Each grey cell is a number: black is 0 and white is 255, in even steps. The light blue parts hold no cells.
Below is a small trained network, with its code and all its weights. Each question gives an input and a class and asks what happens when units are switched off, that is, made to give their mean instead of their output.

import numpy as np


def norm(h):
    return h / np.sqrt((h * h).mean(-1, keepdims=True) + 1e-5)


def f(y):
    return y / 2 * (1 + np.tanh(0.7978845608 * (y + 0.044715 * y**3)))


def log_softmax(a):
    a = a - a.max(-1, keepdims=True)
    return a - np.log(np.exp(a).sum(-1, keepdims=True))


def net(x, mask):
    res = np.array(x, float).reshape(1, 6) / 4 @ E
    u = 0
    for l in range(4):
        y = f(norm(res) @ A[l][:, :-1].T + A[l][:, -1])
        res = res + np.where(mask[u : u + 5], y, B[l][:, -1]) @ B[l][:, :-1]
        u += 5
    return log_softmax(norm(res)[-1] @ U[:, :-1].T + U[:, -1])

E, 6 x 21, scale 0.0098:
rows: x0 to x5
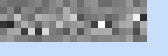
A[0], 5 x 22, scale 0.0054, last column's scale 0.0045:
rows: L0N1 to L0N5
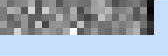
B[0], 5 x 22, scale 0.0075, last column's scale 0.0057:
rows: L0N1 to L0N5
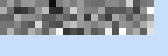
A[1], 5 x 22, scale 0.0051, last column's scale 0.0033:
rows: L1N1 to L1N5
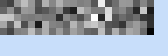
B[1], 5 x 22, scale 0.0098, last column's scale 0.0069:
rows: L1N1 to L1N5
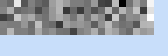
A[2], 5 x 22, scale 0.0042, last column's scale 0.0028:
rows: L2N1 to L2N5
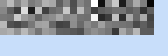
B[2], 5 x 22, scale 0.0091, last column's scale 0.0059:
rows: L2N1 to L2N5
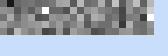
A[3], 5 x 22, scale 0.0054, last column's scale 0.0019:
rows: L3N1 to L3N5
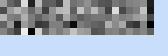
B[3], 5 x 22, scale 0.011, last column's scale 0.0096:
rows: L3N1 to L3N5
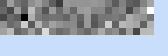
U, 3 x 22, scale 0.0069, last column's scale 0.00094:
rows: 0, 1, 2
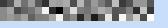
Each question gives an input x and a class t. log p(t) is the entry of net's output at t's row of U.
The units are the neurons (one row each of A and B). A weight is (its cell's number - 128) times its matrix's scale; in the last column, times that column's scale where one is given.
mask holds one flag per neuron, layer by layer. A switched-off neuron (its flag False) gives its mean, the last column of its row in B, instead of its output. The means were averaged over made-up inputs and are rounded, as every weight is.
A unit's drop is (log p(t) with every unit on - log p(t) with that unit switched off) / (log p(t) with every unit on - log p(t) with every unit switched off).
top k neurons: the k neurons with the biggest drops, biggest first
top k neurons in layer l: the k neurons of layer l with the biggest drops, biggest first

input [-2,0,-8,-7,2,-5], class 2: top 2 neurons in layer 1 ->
(L1N2, L1N1)
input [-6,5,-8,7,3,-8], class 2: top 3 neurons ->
(L1N2, L1N3, L3N4)
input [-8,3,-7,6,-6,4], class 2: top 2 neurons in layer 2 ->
(L2N1, L2N3)
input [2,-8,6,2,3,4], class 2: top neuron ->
(L0N5)
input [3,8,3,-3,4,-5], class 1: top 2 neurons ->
(L0N2, L1N1)
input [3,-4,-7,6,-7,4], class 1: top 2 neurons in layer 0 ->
(L0N5, L0N4)
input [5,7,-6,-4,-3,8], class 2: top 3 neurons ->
(L1N2, L1N1, L3N4)
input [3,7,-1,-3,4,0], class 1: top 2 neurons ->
(L0N2, L1N1)
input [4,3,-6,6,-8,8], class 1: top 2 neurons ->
(L1N3, L2N2)
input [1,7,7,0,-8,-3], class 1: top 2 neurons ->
(L3N5, L1N2)
